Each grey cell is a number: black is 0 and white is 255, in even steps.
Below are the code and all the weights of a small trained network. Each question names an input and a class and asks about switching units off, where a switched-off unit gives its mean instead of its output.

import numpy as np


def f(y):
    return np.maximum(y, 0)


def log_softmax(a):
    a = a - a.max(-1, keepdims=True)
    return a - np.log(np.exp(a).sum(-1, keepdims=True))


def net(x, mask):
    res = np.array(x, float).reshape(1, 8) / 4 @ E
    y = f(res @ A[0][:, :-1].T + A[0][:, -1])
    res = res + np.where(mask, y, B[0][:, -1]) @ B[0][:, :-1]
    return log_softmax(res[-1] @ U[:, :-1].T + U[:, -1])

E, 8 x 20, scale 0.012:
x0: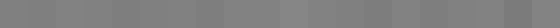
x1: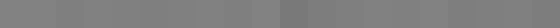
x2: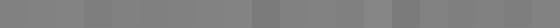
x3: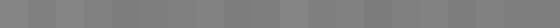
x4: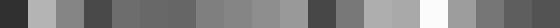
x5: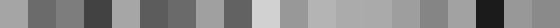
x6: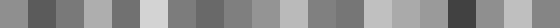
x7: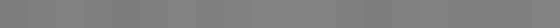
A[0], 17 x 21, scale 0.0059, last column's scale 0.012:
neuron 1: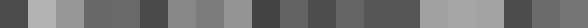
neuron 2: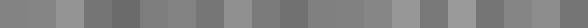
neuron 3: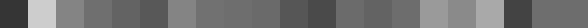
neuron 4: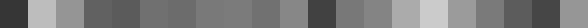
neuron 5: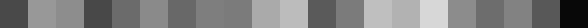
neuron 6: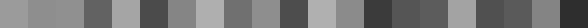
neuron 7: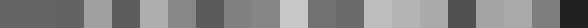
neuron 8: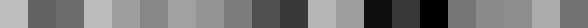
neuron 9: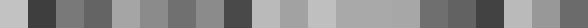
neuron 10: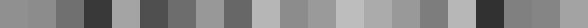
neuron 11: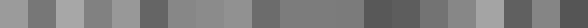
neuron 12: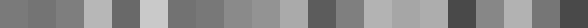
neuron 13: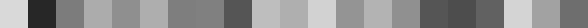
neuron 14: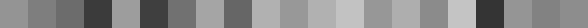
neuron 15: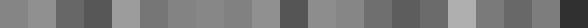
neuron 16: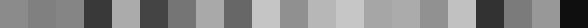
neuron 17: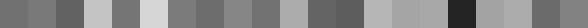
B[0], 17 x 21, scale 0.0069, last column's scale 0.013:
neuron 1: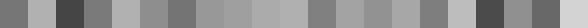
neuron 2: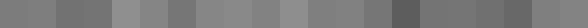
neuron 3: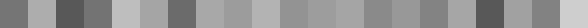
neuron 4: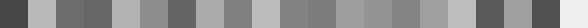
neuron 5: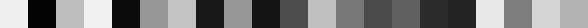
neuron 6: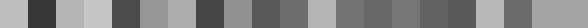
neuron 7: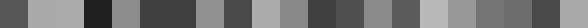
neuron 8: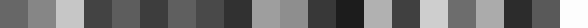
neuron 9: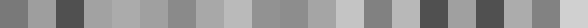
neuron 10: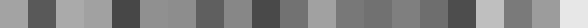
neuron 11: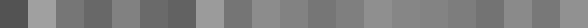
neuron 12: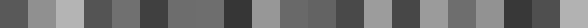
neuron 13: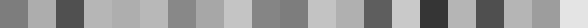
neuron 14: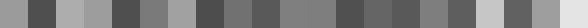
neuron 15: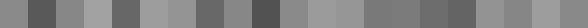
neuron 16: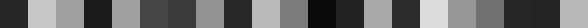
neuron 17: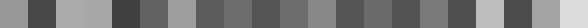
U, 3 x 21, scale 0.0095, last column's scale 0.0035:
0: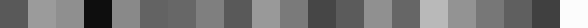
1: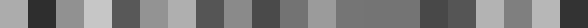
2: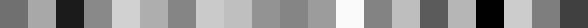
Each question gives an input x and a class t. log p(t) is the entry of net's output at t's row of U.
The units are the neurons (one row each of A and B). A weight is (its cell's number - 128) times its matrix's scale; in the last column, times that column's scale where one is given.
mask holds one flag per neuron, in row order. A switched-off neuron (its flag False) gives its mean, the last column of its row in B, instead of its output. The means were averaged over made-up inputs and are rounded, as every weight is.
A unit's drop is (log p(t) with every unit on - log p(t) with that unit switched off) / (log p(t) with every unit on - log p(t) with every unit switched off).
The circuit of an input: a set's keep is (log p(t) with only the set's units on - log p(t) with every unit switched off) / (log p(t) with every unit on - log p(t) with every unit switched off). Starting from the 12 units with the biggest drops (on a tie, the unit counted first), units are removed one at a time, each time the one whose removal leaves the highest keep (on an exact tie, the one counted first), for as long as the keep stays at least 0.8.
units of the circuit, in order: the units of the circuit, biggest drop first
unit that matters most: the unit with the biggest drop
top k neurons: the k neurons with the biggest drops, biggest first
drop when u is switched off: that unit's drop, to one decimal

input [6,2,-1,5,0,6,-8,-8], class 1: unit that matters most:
neuron 6
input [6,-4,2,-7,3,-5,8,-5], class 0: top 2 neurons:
neuron 7; neuron 12
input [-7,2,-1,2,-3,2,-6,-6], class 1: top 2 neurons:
neuron 6; neuron 4
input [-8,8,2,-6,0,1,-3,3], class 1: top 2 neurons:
neuron 16; neuron 8
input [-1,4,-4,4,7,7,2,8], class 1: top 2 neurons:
neuron 5; neuron 10
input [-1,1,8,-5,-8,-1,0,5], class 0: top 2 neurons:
neuron 8; neuron 5
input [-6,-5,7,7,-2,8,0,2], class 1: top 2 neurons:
neuron 14; neuron 10
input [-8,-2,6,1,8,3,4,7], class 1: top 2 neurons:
neuron 5; neuron 8
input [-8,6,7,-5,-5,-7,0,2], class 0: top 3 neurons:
neuron 8; neuron 5; neuron 10
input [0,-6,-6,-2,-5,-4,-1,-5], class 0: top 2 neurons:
neuron 8; neuron 5
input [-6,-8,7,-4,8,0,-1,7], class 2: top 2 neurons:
neuron 8; neuron 4
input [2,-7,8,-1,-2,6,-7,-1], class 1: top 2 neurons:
neuron 6; neuron 10
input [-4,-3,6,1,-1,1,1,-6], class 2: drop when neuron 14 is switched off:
0.4
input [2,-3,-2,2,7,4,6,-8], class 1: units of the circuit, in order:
neuron 5
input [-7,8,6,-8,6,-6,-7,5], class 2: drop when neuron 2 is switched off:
0.0
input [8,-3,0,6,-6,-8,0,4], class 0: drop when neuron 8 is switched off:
0.8
